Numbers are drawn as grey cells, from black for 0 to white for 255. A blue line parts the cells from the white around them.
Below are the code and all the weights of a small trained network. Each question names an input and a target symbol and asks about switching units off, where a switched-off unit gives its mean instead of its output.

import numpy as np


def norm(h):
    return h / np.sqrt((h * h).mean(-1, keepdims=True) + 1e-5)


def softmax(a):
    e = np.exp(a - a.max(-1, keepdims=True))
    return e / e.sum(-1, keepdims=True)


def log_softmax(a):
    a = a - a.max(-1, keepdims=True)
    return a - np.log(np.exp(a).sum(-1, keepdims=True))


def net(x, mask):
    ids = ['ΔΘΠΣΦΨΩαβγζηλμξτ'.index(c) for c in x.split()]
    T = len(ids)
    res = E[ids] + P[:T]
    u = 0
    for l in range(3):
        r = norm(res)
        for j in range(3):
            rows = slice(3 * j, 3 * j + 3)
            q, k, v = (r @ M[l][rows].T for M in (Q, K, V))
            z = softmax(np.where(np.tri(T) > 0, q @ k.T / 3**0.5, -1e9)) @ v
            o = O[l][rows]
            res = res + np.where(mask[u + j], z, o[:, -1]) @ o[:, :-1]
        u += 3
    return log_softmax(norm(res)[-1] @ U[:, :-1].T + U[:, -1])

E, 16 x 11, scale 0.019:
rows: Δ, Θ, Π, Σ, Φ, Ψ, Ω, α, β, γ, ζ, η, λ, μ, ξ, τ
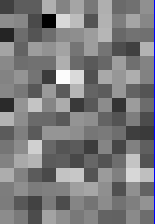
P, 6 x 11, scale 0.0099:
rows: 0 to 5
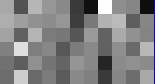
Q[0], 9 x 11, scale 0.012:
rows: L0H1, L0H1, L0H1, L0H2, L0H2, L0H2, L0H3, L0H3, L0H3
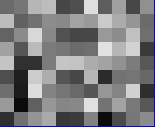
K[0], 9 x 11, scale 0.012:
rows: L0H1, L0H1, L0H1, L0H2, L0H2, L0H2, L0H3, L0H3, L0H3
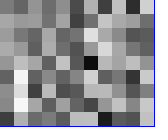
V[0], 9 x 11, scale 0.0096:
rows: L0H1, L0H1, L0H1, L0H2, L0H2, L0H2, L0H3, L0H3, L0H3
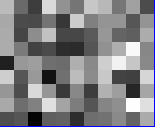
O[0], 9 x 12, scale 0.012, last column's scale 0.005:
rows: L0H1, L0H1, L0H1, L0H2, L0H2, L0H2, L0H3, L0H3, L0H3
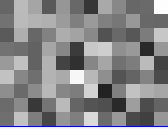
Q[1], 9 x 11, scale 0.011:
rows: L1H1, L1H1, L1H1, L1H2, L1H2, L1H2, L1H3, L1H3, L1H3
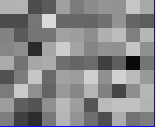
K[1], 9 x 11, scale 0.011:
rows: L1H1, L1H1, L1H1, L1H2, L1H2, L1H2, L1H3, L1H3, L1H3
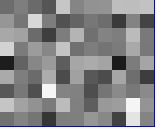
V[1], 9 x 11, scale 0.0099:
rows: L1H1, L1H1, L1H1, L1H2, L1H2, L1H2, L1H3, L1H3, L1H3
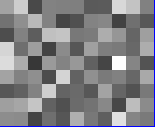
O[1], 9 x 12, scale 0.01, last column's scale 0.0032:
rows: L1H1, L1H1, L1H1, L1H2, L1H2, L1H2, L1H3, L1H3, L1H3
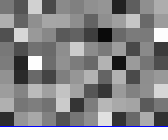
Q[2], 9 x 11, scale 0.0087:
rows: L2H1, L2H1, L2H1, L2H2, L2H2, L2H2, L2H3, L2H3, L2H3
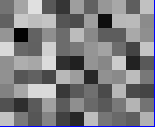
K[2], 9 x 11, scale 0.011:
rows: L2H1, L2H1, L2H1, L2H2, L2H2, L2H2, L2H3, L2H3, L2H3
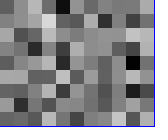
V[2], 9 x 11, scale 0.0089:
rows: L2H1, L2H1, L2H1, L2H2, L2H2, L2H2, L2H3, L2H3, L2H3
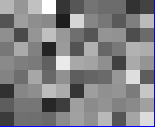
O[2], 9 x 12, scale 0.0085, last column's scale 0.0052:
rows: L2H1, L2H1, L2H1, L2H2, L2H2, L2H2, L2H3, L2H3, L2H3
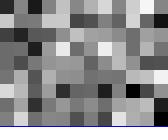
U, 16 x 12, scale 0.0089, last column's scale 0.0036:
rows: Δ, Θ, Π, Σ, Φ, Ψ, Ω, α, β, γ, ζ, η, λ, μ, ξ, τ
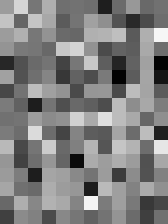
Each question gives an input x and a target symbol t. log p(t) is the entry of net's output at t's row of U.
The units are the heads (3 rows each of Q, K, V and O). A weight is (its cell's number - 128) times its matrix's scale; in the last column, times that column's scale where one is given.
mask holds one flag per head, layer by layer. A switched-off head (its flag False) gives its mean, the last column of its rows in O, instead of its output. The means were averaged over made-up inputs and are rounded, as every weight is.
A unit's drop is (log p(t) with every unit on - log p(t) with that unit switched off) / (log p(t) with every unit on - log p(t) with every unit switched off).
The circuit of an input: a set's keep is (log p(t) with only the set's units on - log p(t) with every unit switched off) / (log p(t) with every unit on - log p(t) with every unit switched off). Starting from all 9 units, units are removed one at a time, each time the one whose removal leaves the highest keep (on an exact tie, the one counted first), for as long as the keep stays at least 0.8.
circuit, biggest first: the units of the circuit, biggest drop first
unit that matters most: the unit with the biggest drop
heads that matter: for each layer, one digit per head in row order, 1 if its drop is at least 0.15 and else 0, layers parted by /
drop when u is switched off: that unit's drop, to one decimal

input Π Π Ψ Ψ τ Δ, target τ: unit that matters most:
L0H3
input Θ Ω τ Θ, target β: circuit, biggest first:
[L0H2 L2H3 L2H2]
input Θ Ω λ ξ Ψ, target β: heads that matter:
110 / 000 / 001
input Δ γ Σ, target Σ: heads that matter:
010 / 000 / 000
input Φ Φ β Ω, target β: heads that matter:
010 / 000 / 000
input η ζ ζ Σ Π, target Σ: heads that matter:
010 / 000 / 000
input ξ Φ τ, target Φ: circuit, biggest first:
[L1H3 L0H1]
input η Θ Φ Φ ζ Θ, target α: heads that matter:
111 / 000 / 011
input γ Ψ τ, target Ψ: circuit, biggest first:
[L0H3 L0H2]
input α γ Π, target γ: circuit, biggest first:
[L0H2 L0H3]
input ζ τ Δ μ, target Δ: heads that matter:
001 / 000 / 100
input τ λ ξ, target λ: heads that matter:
011 / 000 / 000
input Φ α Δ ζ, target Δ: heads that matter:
001 / 000 / 000
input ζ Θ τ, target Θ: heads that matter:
011 / 000 / 000
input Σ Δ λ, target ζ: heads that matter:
001 / 000 / 000
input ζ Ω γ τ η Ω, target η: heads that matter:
010 / 000 / 000
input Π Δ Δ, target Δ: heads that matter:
000 / 000 / 000
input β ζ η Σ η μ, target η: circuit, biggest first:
[L0H2]
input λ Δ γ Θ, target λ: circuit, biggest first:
[L0H3 L0H2]
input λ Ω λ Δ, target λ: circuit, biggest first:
[L0H3]
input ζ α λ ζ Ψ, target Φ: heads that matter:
100 / 101 / 000
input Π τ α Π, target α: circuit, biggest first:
[L0H1 L2H3]
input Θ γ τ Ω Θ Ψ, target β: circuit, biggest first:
[L0H2 L2H3 L2H2]
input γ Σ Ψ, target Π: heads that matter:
011 / 001 / 001
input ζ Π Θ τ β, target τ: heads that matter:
011 / 000 / 000
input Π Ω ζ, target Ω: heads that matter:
000 / 000 / 100
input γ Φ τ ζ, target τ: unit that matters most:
L0H2
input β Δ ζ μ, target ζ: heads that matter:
001 / 000 / 000
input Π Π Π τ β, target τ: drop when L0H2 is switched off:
0.3
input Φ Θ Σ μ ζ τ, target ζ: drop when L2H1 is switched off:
0.1
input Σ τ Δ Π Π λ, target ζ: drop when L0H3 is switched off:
0.3
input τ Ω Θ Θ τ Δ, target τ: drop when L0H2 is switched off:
0.2
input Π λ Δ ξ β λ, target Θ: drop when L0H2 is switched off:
0.2
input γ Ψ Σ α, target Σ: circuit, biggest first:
[L0H2]
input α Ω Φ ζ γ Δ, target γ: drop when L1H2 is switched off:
0.1
